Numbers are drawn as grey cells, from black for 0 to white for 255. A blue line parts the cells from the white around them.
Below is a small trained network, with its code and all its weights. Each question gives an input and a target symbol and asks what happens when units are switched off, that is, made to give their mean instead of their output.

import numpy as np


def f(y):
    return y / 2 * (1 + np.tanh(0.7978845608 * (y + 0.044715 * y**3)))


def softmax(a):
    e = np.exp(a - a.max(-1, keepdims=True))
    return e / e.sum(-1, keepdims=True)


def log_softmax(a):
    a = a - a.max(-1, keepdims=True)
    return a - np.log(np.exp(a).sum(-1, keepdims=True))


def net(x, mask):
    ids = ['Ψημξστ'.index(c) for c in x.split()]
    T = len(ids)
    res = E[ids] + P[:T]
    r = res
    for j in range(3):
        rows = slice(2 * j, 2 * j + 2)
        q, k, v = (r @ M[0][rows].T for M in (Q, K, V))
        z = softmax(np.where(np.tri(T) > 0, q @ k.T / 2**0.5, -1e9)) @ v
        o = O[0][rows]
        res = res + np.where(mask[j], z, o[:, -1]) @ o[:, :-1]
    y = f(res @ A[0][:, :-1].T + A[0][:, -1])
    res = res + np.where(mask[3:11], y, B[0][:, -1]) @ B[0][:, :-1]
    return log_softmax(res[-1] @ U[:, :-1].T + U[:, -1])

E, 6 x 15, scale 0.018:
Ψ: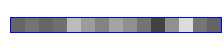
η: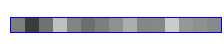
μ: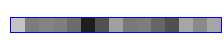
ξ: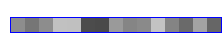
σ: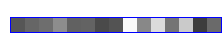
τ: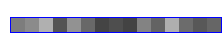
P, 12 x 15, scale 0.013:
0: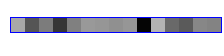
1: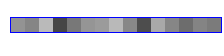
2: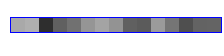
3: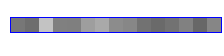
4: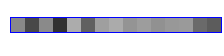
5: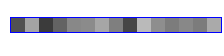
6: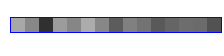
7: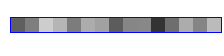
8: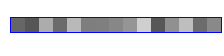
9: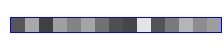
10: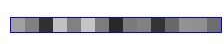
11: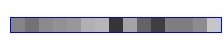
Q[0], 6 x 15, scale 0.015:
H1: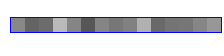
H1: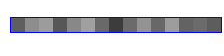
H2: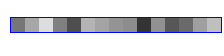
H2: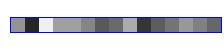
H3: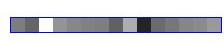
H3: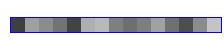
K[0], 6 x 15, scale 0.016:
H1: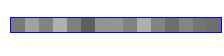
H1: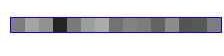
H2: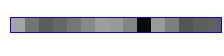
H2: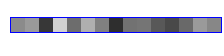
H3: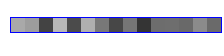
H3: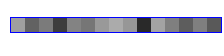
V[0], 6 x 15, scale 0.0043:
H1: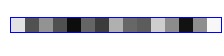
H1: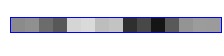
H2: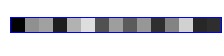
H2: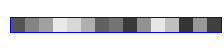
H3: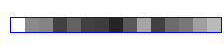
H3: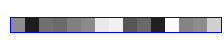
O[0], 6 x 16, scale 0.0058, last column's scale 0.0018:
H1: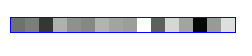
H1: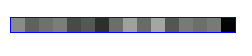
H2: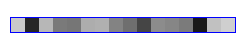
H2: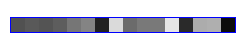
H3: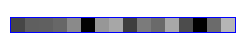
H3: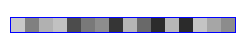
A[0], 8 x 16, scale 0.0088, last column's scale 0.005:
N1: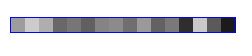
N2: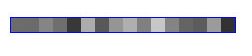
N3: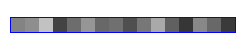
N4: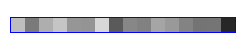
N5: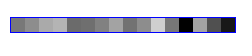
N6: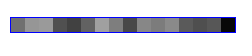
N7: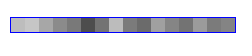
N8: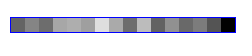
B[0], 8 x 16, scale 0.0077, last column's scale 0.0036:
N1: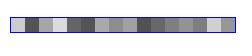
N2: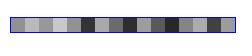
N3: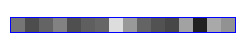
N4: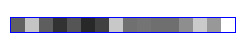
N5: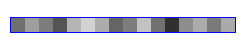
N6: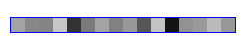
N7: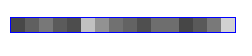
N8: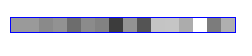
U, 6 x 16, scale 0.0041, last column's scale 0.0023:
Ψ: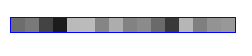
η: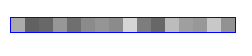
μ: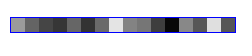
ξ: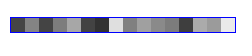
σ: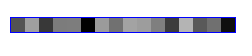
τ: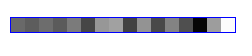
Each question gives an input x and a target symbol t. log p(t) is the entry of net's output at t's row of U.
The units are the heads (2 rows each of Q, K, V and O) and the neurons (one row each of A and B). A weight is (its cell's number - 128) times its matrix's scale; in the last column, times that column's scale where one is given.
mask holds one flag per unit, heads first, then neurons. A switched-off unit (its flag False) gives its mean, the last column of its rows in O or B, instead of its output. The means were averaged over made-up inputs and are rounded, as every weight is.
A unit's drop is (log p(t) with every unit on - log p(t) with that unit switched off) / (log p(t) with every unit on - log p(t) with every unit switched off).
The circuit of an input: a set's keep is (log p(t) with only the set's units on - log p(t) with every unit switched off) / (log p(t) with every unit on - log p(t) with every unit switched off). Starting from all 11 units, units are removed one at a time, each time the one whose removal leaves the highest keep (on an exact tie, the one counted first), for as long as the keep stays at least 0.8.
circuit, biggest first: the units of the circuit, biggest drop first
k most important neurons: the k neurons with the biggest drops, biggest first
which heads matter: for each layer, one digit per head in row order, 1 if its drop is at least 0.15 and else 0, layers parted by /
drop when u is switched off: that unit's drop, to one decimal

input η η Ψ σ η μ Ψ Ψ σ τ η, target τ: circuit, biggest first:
(H3)
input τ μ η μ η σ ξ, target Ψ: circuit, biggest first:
(H3 H1 N5)
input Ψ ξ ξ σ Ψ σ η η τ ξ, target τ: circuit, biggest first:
(H2 H3)
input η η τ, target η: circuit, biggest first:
(H3 N1)
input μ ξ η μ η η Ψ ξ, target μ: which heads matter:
010
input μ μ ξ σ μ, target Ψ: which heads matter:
001
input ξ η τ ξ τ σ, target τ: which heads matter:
011
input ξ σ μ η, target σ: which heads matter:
011
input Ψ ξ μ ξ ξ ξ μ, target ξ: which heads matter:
010
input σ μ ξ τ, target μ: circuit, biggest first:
(N3 N6)
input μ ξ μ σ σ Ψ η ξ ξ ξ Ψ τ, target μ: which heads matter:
110
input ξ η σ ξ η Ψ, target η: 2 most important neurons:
(N8 N4)
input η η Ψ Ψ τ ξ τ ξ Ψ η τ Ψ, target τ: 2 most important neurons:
(N4 N8)
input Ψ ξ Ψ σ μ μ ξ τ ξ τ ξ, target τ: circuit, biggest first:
(H3 H2)
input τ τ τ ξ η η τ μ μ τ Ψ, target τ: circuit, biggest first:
(H2 H3)
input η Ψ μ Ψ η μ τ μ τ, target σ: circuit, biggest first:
(H2)
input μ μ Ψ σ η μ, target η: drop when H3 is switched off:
1.0
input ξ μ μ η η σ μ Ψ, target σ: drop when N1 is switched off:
0.0
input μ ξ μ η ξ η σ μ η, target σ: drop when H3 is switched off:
0.1
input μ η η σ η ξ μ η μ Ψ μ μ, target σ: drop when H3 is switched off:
0.2
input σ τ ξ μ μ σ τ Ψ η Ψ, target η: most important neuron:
(N4)
